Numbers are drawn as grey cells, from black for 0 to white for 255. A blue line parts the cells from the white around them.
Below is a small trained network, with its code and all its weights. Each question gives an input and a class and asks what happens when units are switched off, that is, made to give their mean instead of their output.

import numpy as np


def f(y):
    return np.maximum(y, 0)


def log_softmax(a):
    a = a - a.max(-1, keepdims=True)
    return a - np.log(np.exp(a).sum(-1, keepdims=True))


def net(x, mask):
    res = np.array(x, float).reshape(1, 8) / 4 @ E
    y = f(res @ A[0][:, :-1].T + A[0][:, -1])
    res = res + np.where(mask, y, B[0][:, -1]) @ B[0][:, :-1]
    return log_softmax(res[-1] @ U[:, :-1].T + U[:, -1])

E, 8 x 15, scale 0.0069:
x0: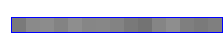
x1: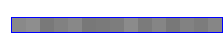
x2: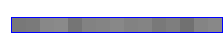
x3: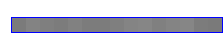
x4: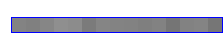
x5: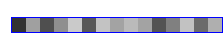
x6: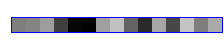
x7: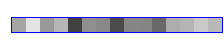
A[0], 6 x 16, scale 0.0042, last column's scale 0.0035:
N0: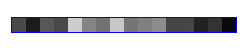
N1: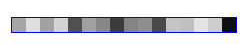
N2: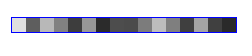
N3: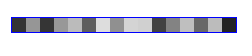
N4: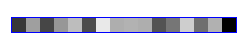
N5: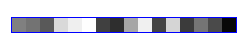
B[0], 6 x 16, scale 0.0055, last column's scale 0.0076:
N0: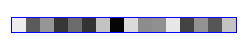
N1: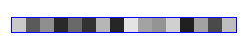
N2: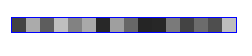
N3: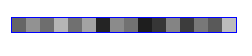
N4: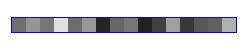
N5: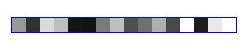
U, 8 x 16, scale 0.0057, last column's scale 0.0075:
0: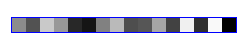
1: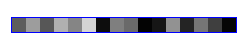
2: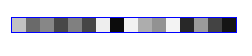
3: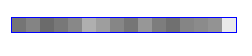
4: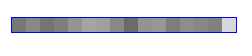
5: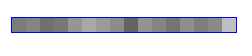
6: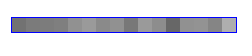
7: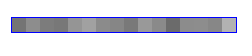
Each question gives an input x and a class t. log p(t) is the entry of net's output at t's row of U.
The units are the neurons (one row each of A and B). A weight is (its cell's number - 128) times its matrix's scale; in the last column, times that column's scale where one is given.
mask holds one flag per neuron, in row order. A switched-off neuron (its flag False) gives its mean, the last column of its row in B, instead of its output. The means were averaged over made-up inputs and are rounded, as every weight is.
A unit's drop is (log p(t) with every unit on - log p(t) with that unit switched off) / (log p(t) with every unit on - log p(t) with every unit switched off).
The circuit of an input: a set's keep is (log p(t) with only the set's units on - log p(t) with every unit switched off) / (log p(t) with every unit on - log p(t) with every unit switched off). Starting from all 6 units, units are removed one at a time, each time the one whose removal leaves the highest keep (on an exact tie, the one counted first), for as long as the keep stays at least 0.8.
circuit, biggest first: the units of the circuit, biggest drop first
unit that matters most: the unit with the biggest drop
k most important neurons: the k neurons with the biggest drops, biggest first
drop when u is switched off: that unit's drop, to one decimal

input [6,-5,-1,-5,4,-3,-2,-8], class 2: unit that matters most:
N0
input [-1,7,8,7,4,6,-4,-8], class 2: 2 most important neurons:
N0, N2
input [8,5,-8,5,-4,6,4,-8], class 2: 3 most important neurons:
N0, N5, N2
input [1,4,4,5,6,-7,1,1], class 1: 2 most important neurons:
N2, N5
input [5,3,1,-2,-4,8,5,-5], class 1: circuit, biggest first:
N4, N3
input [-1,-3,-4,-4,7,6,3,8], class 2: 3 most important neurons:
N1, N5, N2
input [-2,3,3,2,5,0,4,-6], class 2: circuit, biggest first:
N5, N0
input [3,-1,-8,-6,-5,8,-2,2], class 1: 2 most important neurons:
N3, N4
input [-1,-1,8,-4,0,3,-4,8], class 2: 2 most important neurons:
N1, N2
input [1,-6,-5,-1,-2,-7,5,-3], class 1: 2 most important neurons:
N5, N2
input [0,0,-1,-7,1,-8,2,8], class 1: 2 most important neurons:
N2, N0
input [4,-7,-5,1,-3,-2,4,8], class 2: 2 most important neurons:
N1, N5
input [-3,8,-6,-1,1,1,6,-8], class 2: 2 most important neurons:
N0, N5
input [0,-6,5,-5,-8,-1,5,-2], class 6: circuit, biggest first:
N5
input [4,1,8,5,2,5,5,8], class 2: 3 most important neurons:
N1, N5, N2
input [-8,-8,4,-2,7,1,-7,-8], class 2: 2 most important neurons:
N0, N2
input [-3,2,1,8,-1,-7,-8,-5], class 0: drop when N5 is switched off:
1.1
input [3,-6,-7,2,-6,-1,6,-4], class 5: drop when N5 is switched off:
1.4
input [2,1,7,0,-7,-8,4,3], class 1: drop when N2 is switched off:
0.7
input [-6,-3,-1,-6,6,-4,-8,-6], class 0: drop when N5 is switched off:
1.1
